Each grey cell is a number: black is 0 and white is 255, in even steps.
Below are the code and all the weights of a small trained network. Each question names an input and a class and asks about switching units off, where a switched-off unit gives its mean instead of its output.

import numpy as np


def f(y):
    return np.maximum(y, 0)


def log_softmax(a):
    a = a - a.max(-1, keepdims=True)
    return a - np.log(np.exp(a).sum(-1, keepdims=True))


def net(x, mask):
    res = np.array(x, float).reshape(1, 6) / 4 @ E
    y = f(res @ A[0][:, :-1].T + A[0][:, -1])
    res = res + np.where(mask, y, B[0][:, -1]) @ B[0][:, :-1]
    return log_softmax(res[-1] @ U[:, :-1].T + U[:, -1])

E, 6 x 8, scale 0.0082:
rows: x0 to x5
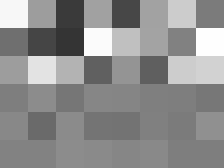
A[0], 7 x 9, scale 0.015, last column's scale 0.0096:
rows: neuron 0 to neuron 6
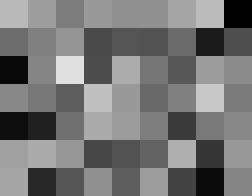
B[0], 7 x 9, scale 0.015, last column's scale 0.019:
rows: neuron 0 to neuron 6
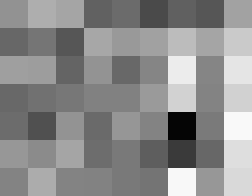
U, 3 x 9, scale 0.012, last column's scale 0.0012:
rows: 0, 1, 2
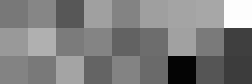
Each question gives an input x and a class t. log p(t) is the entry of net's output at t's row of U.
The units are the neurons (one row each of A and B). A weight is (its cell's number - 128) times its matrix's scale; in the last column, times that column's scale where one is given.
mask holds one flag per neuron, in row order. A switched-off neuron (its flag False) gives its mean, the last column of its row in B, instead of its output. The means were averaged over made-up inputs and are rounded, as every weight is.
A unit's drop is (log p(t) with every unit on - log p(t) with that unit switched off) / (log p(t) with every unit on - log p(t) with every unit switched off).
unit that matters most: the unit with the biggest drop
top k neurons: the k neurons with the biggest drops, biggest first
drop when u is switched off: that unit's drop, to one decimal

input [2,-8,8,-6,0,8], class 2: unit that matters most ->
neuron 5
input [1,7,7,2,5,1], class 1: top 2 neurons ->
neuron 0; neuron 1
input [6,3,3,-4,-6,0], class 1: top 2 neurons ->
neuron 4; neuron 0
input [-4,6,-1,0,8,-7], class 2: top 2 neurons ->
neuron 4; neuron 6
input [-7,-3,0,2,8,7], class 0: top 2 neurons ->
neuron 2; neuron 1
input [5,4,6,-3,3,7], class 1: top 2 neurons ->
neuron 0; neuron 4
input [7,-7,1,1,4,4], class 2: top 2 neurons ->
neuron 5; neuron 2
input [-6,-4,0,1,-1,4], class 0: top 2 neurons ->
neuron 1; neuron 2
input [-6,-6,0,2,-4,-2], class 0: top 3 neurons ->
neuron 1; neuron 0; neuron 6
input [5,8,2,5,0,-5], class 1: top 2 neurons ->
neuron 0; neuron 1
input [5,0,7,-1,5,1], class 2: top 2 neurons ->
neuron 2; neuron 6
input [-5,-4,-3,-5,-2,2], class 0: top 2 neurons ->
neuron 1; neuron 0
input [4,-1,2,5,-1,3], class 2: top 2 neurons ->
neuron 2; neuron 6
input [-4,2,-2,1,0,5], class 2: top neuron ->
neuron 4
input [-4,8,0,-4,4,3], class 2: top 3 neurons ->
neuron 4; neuron 6; neuron 1
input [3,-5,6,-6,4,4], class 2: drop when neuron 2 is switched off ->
0.1
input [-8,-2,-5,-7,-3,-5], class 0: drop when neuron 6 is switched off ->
0.0
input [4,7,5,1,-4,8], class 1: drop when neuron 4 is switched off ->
0.1
